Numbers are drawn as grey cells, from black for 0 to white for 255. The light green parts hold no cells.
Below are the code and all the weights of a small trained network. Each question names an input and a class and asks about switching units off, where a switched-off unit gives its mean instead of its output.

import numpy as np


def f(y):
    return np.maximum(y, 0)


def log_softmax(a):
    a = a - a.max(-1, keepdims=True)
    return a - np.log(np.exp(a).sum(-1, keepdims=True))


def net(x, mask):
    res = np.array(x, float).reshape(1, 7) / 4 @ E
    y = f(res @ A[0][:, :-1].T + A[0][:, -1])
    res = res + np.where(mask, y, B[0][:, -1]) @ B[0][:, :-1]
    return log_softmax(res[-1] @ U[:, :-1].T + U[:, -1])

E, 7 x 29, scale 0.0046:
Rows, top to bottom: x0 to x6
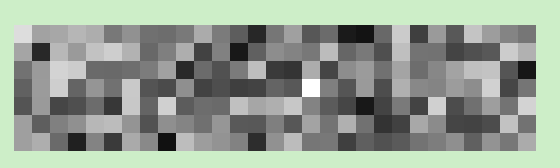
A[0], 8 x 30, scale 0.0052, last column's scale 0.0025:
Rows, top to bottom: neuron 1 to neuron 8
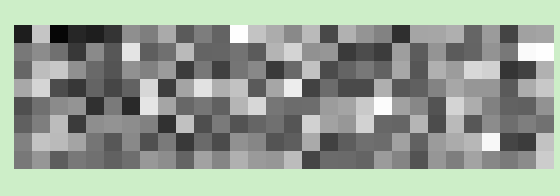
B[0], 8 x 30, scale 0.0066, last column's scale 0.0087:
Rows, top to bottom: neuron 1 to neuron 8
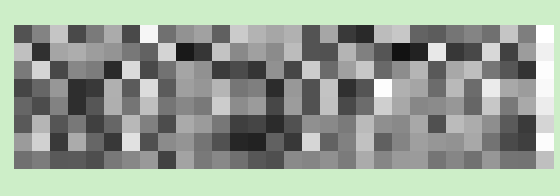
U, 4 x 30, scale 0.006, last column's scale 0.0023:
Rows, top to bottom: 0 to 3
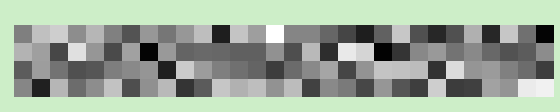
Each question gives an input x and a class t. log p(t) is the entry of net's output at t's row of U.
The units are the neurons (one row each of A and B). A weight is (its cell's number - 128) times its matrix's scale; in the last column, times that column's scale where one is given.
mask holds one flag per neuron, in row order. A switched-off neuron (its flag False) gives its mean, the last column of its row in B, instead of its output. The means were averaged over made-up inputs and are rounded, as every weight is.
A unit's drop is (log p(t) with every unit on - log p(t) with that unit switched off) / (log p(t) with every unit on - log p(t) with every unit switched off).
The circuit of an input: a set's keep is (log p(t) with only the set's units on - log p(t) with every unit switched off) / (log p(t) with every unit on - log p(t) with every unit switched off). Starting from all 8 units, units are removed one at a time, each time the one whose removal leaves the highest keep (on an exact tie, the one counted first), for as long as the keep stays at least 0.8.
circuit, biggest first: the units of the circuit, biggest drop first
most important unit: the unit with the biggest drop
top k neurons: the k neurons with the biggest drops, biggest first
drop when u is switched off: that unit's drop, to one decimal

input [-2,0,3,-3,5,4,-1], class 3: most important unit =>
neuron 3
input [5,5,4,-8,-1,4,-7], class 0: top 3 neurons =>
neuron 2; neuron 4; neuron 5
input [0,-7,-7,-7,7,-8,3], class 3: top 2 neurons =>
neuron 2; neuron 3
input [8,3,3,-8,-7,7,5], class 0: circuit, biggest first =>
neuron 7; neuron 5; neuron 4
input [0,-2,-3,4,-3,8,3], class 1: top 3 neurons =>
neuron 4; neuron 1; neuron 5
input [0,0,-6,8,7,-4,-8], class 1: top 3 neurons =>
neuron 4; neuron 5; neuron 3
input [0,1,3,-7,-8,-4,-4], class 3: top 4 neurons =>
neuron 3; neuron 7; neuron 6; neuron 4
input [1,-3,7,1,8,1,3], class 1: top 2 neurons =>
neuron 7; neuron 5
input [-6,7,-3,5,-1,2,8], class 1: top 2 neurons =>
neuron 6; neuron 2
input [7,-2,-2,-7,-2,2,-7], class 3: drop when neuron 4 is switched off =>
0.1
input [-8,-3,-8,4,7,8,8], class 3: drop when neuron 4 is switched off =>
0.0
